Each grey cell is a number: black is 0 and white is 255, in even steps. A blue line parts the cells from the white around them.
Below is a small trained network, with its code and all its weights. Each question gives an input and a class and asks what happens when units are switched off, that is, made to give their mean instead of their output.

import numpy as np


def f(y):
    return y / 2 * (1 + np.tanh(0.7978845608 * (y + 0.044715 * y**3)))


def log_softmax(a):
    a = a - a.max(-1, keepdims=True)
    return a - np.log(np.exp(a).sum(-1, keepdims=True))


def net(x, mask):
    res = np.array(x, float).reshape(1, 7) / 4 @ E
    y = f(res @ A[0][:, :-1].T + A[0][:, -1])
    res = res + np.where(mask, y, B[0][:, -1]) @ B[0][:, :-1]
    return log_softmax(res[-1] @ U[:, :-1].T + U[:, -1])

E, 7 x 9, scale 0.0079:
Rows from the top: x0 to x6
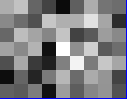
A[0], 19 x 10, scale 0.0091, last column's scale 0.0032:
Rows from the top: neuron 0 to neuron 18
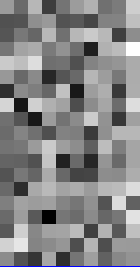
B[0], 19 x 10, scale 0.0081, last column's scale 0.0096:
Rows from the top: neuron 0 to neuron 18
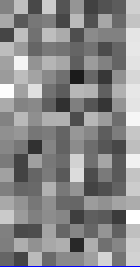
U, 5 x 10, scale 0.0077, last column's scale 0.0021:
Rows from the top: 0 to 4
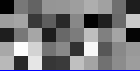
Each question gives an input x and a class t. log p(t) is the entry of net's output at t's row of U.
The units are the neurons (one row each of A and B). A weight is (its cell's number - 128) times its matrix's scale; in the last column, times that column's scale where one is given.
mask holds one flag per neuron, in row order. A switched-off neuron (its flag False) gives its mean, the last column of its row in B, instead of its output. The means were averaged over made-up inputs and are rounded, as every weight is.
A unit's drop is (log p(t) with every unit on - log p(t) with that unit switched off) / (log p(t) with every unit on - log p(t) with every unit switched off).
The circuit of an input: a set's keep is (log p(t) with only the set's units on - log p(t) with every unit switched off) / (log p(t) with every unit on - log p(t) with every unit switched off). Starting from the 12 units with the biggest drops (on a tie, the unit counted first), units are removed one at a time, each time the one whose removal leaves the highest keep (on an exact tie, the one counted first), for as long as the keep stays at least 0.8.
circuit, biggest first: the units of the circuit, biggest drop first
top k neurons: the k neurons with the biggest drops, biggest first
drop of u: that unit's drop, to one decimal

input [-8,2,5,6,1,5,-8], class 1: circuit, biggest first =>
(neuron 13)
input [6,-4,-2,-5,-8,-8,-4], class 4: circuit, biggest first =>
(neuron 11; neuron 18)
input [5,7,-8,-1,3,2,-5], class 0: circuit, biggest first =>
(neuron 6; neuron 18)
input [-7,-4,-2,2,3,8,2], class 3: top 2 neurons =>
(neuron 6; neuron 11)
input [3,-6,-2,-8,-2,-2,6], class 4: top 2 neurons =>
(neuron 11; neuron 18)
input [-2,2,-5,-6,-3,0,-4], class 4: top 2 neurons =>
(neuron 18; neuron 11)
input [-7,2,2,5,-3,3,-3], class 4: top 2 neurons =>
(neuron 6; neuron 0)
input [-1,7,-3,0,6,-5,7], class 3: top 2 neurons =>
(neuron 8; neuron 12)
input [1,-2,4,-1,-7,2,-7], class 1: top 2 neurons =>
(neuron 12; neuron 8)
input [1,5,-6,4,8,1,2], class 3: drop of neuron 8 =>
0.2
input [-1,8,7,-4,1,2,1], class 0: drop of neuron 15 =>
0.2
